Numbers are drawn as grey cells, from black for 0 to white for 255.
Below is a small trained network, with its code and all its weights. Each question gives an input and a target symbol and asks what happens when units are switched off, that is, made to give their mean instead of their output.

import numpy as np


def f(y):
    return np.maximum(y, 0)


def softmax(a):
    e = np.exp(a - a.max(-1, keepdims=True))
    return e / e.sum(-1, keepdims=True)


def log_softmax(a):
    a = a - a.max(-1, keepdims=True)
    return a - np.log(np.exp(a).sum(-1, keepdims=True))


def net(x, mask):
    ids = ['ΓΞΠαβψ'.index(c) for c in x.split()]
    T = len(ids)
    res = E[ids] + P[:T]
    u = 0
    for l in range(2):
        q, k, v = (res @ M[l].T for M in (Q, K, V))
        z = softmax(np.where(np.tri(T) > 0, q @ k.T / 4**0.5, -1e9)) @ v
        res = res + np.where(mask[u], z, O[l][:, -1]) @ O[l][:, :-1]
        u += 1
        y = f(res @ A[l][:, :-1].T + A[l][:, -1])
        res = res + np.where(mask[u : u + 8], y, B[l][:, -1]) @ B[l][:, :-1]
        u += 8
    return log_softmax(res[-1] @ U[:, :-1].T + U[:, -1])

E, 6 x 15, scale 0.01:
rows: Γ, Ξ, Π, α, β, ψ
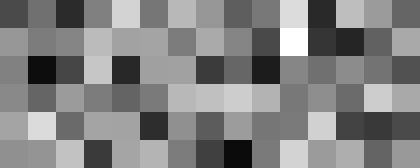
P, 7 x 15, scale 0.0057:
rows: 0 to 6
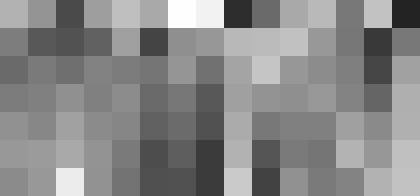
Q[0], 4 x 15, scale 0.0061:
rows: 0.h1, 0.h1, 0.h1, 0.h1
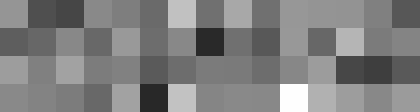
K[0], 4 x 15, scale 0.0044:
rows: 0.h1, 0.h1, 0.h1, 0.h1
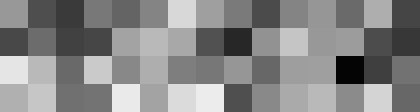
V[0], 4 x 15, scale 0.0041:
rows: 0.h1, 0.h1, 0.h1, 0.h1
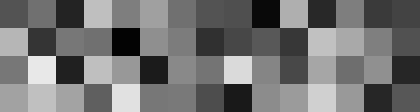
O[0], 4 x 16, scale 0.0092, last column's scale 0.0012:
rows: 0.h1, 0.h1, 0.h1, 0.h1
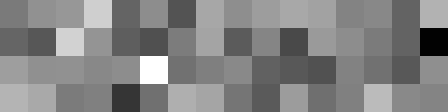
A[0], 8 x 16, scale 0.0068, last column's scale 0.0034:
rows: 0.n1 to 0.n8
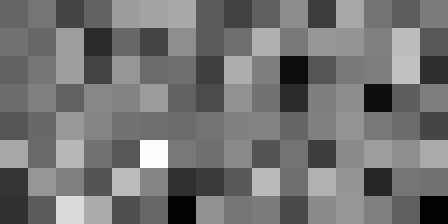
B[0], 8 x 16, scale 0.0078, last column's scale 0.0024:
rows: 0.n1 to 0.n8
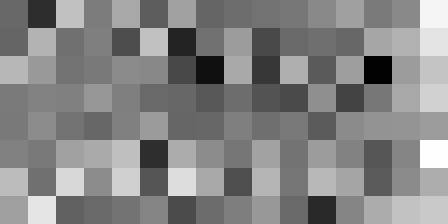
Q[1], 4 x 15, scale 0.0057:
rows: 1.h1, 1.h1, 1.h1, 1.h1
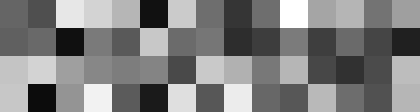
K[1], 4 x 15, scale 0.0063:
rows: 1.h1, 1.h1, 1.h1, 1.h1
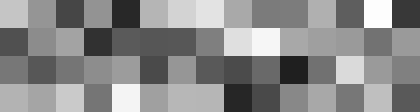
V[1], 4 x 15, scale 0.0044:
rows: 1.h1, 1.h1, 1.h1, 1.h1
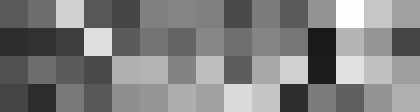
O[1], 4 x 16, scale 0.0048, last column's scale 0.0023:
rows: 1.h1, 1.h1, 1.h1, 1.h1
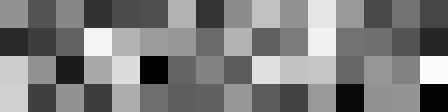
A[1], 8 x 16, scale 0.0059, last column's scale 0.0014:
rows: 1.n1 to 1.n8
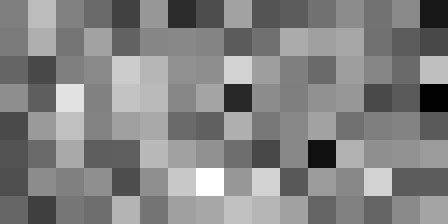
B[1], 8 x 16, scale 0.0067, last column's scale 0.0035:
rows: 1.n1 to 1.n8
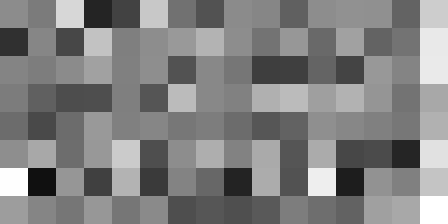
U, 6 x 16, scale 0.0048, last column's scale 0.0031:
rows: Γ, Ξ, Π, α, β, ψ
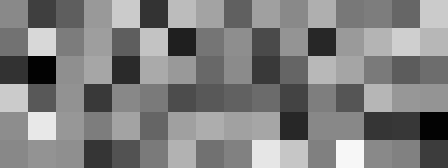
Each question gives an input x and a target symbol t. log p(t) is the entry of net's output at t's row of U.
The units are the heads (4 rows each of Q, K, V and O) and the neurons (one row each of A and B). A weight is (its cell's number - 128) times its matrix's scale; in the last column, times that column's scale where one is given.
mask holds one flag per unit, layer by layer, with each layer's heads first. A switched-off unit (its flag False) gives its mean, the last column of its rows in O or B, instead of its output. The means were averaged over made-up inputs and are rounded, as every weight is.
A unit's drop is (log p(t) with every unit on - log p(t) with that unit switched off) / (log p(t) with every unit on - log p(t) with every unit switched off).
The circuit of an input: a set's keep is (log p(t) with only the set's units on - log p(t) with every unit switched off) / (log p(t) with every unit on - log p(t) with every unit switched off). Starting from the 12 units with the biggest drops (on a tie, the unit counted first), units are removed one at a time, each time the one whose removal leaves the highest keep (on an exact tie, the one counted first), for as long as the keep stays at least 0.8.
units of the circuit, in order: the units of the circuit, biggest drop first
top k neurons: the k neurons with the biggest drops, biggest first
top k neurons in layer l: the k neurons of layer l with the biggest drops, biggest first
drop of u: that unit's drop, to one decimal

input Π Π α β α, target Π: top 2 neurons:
(1.n5, 0.n3)
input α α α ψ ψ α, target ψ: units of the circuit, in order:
(1.h1, 0.n7, 1.n3)
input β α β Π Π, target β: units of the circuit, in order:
(1.n6, 1.h1, 0.h1)
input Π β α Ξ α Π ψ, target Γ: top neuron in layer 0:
(0.n7)
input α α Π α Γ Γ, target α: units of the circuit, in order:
(1.h1, 0.h1, 0.n1)
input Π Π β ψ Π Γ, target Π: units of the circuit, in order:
(1.h1, 0.h1)
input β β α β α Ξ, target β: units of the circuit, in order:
(1.n6, 1.h1, 0.h1, 0.n6)
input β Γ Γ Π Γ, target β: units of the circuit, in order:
(1.n6, 0.n1, 1.h1)
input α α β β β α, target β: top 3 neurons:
(1.n6, 0.n7, 0.n4)
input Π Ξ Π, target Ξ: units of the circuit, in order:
(0.h1, 0.n8)
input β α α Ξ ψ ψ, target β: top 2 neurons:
(1.n6, 0.n6)
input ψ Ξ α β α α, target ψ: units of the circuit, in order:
(1.h1, 0.h1)
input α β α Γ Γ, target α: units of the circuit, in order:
(1.h1, 0.n1, 0.h1)
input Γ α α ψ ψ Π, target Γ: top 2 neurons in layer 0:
(0.n6, 0.n2)
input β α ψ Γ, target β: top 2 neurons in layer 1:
(1.n6, 1.n7)
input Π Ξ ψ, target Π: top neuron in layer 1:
(1.n5)
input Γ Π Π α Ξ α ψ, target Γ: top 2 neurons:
(0.n7, 0.n6)
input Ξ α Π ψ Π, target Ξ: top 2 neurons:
(0.n8, 1.n7)
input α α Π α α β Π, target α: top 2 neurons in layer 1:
(1.n2, 1.n1)
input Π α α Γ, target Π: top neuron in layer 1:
(1.n3)
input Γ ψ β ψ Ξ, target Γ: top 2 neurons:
(0.n6, 0.n2)
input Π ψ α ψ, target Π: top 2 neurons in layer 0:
(0.n2, 0.n7)
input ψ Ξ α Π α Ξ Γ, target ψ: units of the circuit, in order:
(0.h1, 1.h1)
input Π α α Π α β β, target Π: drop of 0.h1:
0.2
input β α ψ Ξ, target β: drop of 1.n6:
1.1
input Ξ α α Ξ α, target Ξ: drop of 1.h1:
0.2
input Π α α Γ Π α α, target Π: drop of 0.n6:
0.1
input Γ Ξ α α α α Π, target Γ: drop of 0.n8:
0.0
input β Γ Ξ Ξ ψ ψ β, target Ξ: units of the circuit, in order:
(1.h1)
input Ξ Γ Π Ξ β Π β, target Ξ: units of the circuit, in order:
(0.h1, 1.h1)
